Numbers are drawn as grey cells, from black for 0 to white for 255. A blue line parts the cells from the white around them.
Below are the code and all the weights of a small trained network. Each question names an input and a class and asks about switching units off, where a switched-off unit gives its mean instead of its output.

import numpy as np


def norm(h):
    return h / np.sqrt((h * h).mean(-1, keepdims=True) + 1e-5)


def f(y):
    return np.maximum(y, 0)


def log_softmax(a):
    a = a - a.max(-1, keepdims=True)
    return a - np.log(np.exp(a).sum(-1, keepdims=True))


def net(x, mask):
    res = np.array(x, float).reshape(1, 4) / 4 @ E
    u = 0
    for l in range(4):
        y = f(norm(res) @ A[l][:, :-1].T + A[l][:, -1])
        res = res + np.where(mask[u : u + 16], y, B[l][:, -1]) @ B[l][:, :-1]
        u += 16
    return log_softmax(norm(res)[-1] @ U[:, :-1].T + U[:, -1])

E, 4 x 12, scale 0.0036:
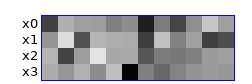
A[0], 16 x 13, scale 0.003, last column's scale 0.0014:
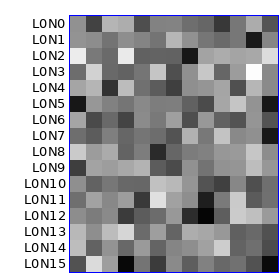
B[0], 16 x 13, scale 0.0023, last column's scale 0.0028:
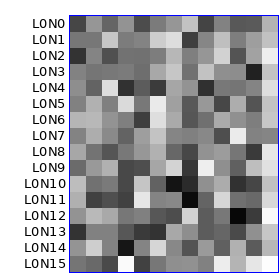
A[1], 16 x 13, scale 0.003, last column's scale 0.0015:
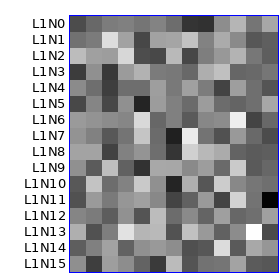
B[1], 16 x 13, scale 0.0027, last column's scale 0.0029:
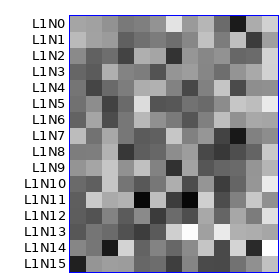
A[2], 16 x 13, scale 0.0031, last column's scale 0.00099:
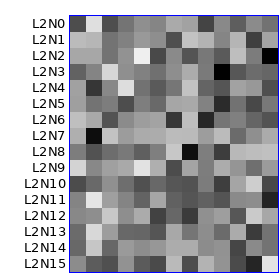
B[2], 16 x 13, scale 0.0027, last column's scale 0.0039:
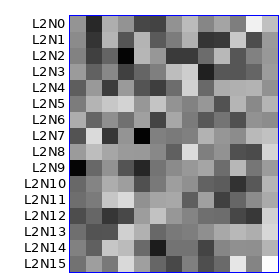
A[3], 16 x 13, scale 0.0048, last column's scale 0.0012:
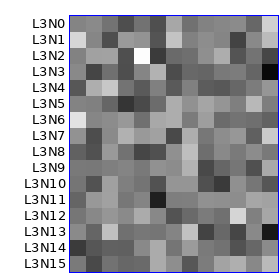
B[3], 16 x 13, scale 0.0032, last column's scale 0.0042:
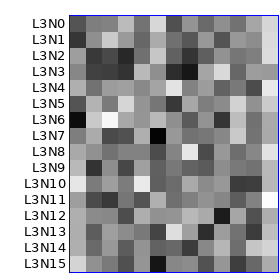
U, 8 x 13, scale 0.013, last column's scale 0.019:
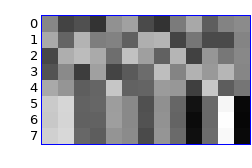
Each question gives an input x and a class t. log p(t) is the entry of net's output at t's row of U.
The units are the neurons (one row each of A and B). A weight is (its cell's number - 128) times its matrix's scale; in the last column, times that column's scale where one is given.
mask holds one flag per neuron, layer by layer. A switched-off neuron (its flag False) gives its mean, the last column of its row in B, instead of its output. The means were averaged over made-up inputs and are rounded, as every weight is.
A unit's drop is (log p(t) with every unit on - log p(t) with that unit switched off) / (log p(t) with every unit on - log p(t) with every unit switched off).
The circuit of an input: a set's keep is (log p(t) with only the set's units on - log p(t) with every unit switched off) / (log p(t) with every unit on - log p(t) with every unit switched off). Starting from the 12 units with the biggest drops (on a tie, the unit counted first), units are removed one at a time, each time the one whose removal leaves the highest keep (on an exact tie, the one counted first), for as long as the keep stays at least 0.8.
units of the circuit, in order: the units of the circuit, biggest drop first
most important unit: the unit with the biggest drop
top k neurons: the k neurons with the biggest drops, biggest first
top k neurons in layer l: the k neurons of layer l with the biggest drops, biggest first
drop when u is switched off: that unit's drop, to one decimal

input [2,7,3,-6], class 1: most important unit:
L1N8
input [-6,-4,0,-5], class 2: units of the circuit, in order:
(L3N6 L2N5)
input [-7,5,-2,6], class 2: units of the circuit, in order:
(L3N1 L3N6)
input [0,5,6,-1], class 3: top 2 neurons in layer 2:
(L2N7 L2N4)
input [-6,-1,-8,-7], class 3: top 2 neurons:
(L3N5 L2N12)
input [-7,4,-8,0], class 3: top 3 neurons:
(L0N15 L2N0 L2N14)
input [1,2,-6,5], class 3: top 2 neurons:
(L0N15 L0N11)
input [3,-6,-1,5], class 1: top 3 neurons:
(L1N15 L0N12 L0N11)
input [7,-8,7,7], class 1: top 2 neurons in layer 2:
(L2N10 L2N15)
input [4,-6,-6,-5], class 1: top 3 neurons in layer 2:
(L2N10 L2N7 L2N8)
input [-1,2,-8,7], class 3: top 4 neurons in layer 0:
(L0N15 L0N11 L0N10 L0N5)
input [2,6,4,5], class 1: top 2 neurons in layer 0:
(L0N11 L0N13)
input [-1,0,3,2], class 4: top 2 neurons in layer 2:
(L2N15 L2N0)
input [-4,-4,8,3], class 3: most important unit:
L2N7
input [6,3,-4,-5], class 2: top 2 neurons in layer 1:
(L1N10 L1N2)
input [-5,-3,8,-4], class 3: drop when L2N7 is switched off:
0.1
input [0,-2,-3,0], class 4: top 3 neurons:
(L0N12 L1N1 L0N2)
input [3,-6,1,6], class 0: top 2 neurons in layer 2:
(L2N2 L2N12)
